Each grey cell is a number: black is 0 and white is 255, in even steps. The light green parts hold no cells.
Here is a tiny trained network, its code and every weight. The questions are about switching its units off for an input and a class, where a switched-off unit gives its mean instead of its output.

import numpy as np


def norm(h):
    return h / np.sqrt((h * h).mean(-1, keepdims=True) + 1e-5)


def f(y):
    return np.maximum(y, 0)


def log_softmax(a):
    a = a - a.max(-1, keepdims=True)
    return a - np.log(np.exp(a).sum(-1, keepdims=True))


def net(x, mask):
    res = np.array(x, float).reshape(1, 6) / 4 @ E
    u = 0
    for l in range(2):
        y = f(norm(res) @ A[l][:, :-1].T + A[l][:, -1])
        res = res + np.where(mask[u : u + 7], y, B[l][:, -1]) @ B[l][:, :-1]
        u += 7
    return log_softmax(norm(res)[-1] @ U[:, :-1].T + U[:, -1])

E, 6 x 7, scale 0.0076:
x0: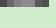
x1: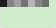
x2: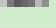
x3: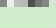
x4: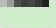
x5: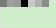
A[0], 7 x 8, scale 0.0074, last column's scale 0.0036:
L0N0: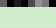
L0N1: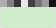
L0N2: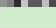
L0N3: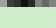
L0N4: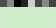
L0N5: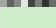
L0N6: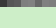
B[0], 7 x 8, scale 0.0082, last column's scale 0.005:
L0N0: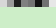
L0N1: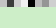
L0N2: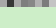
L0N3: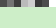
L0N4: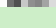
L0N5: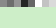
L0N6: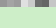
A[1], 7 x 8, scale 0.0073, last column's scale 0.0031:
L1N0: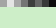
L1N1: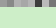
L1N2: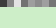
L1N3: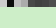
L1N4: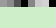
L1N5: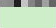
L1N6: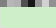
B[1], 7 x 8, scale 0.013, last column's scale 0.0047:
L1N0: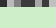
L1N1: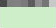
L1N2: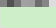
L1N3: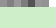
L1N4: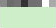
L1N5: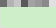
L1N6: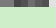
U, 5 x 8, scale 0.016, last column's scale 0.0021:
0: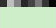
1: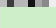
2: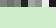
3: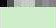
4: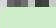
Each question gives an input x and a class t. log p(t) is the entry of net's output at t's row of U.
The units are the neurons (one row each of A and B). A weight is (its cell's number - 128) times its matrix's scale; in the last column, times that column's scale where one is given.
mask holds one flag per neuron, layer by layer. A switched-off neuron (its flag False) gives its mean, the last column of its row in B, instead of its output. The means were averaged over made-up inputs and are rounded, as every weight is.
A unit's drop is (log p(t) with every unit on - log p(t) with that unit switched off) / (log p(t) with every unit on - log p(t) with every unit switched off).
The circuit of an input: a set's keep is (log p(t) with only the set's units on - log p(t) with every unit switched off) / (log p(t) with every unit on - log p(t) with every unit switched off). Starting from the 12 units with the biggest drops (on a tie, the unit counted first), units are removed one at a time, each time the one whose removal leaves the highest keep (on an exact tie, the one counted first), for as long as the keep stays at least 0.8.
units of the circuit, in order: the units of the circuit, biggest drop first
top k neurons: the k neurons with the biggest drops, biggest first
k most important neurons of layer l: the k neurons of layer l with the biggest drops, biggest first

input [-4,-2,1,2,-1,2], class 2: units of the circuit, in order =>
[L0N1]
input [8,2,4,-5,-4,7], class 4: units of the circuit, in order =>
[L0N0; L0N4]
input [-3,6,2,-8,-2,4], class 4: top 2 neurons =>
[L0N0; L0N5]
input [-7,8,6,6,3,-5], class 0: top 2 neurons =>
[L1N6; L0N4]
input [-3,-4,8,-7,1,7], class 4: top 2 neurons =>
[L0N3; L0N0]
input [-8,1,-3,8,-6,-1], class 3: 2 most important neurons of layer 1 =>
[L1N3; L1N2]
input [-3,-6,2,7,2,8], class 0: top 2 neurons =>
[L1N0; L0N5]
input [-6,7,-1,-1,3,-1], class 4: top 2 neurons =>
[L0N4; L0N1]
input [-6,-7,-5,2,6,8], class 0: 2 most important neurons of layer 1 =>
[L1N0; L1N2]
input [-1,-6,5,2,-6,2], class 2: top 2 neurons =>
[L1N4; L0N6]
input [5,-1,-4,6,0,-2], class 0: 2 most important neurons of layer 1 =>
[L1N6; L1N0]
